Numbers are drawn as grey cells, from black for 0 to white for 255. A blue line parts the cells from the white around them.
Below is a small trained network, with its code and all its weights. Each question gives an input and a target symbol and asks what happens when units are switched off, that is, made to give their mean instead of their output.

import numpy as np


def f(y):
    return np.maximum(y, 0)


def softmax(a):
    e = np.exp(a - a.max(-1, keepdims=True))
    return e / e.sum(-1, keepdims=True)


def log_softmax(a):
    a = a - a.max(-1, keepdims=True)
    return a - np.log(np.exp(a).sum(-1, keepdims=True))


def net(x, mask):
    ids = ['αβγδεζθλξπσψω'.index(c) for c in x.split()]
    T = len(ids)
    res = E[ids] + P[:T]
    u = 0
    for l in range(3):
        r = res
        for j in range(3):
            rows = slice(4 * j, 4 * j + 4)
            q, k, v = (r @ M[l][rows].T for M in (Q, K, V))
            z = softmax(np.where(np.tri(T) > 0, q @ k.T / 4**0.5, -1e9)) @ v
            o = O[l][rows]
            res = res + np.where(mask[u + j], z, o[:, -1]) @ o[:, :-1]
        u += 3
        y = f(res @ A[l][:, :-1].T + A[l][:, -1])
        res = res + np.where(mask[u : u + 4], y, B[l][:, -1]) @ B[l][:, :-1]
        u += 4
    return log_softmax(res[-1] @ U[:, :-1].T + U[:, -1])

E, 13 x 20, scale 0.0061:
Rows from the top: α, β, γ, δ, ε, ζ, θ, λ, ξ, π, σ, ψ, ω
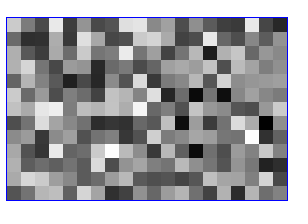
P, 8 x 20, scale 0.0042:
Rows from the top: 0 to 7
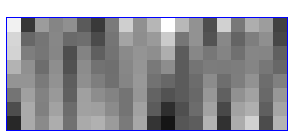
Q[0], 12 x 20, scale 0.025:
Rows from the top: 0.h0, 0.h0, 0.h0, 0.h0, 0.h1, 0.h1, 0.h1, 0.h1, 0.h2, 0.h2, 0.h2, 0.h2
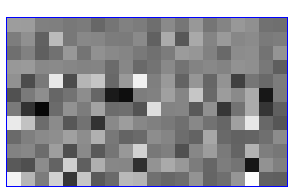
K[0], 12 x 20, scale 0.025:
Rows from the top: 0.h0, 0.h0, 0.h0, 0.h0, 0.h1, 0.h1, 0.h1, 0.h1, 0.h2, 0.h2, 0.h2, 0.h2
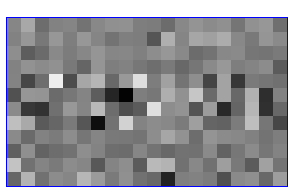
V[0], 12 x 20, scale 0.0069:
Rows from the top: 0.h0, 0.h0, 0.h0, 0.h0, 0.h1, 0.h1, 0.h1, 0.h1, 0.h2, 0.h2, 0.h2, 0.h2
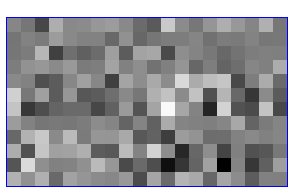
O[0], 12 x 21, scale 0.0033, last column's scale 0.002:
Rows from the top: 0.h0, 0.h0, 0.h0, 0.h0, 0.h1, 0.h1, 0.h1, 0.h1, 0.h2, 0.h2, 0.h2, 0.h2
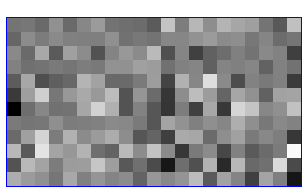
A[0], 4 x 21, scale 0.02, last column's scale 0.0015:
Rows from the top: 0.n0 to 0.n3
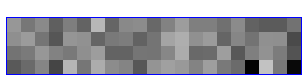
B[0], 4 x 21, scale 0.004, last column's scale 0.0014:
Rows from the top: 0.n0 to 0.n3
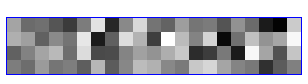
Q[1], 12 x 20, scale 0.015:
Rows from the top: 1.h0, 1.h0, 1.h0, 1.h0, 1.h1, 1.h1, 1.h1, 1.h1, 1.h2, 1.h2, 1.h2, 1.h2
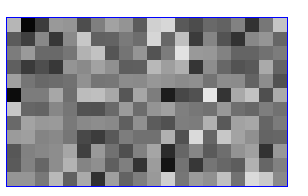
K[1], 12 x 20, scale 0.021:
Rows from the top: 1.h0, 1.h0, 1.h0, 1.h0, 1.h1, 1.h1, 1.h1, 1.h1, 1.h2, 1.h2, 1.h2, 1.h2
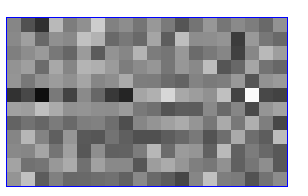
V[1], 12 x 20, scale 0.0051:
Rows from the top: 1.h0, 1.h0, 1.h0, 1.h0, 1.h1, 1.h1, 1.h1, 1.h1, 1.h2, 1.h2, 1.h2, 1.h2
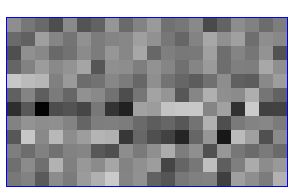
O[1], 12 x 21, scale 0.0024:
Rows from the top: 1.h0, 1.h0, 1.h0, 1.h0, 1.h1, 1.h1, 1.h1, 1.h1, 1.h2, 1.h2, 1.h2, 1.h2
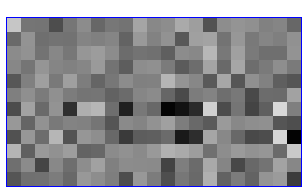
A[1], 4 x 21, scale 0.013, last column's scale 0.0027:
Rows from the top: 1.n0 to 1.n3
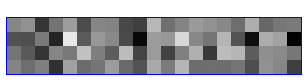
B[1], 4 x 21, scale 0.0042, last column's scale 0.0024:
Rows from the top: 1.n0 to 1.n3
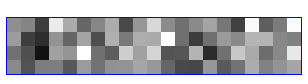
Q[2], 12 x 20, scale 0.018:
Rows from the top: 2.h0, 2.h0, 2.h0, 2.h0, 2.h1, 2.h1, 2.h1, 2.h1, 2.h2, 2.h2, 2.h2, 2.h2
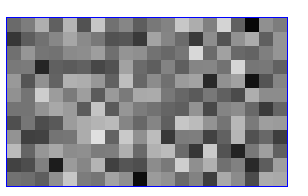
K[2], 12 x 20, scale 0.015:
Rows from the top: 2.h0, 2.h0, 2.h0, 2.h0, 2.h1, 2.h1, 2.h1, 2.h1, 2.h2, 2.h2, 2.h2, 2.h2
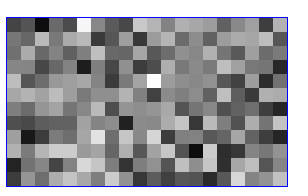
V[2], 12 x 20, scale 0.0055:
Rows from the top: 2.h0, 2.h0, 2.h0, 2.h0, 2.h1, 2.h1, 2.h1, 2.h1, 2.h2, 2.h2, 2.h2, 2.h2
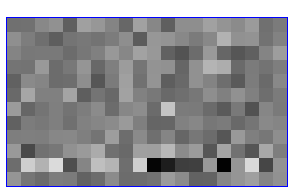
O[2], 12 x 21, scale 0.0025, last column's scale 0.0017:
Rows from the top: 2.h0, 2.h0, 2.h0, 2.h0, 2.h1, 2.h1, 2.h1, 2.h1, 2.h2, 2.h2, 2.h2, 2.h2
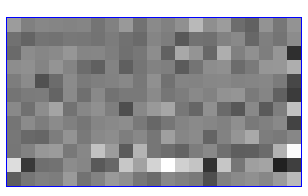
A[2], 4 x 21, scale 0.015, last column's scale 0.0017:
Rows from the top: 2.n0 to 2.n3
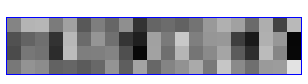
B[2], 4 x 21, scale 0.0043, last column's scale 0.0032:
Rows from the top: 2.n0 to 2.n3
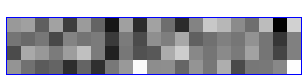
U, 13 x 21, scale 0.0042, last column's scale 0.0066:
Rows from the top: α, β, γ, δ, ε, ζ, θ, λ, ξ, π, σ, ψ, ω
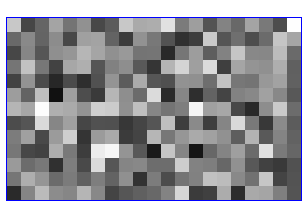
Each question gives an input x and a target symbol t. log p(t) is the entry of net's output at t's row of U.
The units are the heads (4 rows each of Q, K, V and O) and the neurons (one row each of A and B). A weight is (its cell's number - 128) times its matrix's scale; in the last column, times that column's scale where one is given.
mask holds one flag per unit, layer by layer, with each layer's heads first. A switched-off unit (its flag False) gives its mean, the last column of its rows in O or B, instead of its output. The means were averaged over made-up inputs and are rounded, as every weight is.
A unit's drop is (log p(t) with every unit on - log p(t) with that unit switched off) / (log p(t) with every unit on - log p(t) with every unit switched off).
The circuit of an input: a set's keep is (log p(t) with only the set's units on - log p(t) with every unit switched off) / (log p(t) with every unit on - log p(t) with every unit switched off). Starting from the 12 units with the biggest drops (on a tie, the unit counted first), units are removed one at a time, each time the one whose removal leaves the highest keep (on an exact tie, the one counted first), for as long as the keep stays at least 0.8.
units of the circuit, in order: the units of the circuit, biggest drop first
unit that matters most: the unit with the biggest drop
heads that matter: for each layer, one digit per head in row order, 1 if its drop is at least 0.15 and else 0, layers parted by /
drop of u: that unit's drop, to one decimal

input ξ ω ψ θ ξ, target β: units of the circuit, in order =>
[1.h1; 0.h1]
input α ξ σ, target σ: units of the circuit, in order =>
[0.n0; 0.h1]
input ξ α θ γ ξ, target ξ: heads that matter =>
000 / 001 / 000
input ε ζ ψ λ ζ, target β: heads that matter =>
011 / 010 / 001
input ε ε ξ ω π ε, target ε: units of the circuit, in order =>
[2.n3; 0.h2]
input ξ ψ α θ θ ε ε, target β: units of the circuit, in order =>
[0.h2; 1.h1]
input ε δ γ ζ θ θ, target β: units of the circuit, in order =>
[0.h2; 1.h1]
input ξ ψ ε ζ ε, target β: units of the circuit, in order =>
[1.h1; 0.h2; 0.h1]
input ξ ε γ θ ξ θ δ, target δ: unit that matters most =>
0.h1
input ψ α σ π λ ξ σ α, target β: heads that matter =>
000 / 010 / 000
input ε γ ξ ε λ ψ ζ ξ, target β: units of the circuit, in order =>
[1.h1; 0.h2]
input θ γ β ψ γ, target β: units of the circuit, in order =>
[1.h1; 0.h1]
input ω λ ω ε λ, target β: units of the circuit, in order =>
[1.h1; 0.h2]
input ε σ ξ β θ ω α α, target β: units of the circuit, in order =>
[0.h2; 1.h1]
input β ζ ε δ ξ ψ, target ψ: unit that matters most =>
2.n0
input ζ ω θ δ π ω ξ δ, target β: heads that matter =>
001 / 011 / 000
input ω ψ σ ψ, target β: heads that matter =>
001 / 010 / 000
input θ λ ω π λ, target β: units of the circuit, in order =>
[1.h1; 0.h2; 2.h2]
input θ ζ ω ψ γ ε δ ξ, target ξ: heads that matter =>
011 / 000 / 000
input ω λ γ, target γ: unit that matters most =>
1.n2
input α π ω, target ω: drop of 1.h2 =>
0.1
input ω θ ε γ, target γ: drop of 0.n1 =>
0.1
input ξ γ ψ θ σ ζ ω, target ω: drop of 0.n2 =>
0.8
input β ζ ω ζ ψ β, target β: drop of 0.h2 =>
0.5
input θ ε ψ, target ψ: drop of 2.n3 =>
0.0
